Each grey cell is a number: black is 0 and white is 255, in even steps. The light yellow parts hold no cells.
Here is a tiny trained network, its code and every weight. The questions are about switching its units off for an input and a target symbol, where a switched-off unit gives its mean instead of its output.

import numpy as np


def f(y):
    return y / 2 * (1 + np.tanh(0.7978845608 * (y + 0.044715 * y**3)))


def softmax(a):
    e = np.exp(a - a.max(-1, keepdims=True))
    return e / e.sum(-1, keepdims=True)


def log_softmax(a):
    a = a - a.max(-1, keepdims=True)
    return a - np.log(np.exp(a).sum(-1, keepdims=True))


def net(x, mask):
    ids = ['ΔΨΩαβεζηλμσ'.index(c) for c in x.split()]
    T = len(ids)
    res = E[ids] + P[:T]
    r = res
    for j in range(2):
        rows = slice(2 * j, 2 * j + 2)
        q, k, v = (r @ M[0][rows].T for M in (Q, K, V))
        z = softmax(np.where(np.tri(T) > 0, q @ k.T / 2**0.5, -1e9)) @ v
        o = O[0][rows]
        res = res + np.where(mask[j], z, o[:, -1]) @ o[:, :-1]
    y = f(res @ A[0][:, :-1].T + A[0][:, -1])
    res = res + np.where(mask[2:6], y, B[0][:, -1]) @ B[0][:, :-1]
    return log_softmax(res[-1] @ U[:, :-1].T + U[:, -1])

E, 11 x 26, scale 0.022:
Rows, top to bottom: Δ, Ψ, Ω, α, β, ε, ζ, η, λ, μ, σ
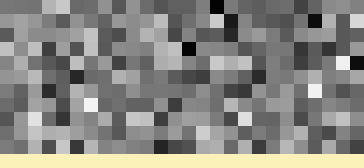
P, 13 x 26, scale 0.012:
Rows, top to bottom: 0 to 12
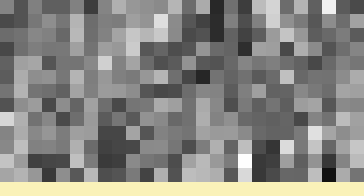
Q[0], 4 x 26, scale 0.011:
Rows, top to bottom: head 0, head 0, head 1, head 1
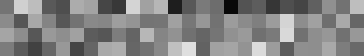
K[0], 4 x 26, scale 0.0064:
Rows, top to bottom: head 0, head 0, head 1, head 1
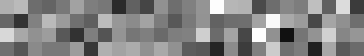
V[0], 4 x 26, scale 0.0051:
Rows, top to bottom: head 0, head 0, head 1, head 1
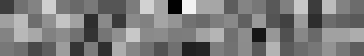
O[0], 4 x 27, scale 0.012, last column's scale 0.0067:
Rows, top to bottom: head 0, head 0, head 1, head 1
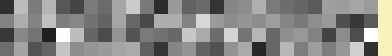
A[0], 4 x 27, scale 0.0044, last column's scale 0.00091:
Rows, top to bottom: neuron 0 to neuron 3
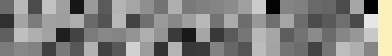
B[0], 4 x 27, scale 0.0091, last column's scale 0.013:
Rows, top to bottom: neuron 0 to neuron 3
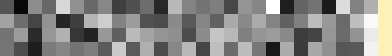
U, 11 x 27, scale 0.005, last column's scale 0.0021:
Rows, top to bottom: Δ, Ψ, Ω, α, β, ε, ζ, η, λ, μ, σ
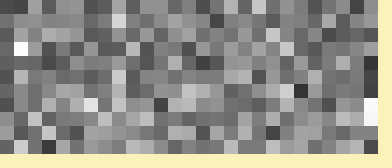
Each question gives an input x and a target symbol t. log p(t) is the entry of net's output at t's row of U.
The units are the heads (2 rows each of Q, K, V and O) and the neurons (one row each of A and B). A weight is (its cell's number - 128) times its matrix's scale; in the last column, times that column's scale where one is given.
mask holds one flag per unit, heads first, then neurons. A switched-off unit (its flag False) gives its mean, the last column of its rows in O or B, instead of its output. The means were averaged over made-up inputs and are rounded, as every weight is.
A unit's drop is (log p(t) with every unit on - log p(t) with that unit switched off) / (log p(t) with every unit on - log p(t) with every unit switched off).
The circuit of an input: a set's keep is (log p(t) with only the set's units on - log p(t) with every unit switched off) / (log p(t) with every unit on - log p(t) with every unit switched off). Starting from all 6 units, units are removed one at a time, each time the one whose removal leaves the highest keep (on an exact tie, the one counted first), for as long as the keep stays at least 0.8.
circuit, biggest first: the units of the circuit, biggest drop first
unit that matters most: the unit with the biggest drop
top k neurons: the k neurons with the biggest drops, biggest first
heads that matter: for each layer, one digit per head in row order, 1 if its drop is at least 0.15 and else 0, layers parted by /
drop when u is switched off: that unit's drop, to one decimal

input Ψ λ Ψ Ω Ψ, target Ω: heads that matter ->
10
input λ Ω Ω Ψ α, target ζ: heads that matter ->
10
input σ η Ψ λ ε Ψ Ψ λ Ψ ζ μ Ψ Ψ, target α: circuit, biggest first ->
neuron 3; head 0
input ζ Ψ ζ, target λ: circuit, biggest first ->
head 1; head 0
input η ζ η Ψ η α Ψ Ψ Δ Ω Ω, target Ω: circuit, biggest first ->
head 0; neuron 0; neuron 1; head 1
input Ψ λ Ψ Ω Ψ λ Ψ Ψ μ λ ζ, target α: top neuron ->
neuron 3
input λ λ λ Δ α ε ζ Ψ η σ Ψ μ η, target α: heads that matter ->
01
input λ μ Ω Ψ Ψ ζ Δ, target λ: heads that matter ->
11
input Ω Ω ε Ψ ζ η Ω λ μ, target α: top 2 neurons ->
neuron 3; neuron 1
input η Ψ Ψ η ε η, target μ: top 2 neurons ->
neuron 3; neuron 0
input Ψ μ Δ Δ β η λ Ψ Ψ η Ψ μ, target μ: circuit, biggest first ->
neuron 1; head 0
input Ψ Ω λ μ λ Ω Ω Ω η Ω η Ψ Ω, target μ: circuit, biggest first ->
head 0; head 1; neuron 3
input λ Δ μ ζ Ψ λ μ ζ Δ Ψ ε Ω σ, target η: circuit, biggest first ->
head 1; neuron 2
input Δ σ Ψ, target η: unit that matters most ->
head 1
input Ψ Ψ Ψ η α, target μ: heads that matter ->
01
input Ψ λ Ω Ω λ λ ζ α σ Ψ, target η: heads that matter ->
11
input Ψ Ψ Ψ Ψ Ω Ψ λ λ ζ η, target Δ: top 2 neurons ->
neuron 1; neuron 3
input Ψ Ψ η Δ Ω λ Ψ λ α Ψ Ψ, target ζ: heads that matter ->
10
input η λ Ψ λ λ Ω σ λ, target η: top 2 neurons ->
neuron 3; neuron 2
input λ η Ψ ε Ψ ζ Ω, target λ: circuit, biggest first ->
head 0; head 1; neuron 3
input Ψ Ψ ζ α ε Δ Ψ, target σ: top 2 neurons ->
neuron 3; neuron 0
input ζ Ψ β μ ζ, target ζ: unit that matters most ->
head 0
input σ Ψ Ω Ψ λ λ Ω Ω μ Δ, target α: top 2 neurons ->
neuron 3; neuron 2
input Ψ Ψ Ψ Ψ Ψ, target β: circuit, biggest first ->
neuron 0; head 0; head 1; neuron 1
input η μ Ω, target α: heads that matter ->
10
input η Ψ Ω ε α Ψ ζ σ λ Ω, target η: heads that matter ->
11
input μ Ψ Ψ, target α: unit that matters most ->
head 0
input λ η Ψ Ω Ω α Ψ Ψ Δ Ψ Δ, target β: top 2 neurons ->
neuron 1; neuron 0
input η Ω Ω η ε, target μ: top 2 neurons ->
neuron 3; neuron 0
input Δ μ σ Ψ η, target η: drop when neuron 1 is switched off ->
0.1
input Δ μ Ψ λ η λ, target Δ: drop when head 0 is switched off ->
0.4
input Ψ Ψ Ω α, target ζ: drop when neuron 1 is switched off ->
0.3
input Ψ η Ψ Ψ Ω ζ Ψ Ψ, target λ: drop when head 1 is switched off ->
0.5
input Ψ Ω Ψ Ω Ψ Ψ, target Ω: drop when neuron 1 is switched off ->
0.1
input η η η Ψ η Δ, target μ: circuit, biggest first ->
head 1
